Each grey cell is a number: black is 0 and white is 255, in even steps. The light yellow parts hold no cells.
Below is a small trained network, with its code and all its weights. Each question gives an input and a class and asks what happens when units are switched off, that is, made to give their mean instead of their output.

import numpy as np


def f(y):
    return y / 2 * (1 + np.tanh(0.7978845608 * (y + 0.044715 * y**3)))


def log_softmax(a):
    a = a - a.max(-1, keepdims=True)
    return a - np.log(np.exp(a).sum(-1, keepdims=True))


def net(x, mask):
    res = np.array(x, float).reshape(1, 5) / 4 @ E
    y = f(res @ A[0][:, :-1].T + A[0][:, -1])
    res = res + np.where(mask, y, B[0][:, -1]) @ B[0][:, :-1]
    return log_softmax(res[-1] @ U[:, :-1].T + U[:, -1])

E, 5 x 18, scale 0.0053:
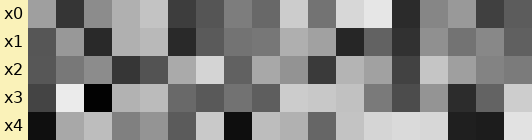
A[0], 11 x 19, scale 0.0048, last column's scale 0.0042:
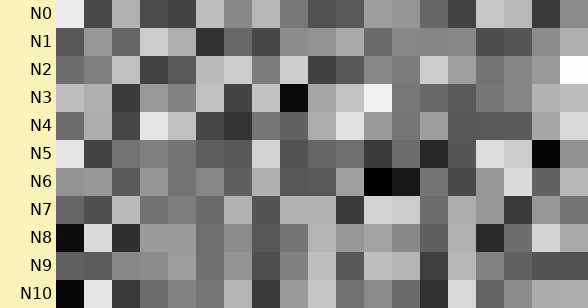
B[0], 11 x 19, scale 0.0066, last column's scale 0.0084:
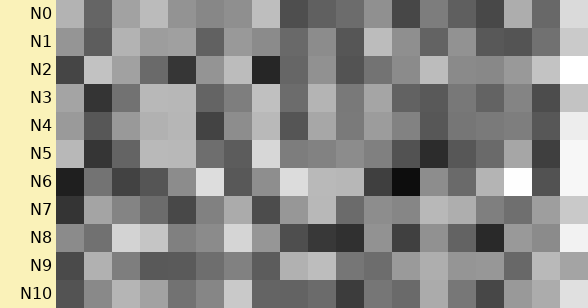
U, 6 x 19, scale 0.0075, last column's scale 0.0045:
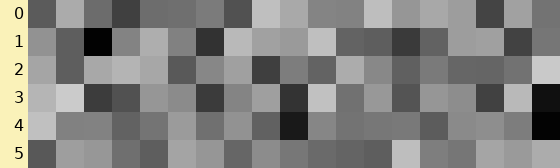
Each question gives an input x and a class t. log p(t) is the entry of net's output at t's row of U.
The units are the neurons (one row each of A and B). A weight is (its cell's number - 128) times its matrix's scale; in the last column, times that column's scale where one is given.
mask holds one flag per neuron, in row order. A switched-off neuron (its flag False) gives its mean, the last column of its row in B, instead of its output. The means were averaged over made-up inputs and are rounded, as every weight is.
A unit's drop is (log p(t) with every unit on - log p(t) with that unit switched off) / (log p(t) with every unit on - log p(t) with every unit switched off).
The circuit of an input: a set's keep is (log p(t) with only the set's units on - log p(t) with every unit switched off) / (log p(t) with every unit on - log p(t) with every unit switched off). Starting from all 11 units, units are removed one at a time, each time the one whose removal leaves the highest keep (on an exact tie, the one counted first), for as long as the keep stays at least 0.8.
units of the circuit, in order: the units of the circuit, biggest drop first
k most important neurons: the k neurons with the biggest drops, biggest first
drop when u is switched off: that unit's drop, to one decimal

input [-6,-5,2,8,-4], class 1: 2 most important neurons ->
N3, N2
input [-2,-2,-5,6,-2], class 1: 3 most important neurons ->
N2, N6, N10
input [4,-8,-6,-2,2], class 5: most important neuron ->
N5
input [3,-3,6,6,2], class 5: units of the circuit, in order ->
N7, N10
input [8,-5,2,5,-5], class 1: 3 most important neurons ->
N8, N10, N2
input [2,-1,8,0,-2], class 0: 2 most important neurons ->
N8, N6
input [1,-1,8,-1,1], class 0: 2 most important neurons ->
N8, N6
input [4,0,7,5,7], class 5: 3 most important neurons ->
N8, N10, N7
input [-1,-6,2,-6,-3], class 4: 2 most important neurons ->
N0, N5
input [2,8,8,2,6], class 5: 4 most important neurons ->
N8, N10, N9, N7
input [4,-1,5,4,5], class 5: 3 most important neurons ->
N8, N10, N7
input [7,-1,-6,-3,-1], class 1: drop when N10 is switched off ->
0.3
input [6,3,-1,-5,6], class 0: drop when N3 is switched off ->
0.0
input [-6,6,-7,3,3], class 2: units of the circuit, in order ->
N4
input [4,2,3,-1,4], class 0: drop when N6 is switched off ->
0.1
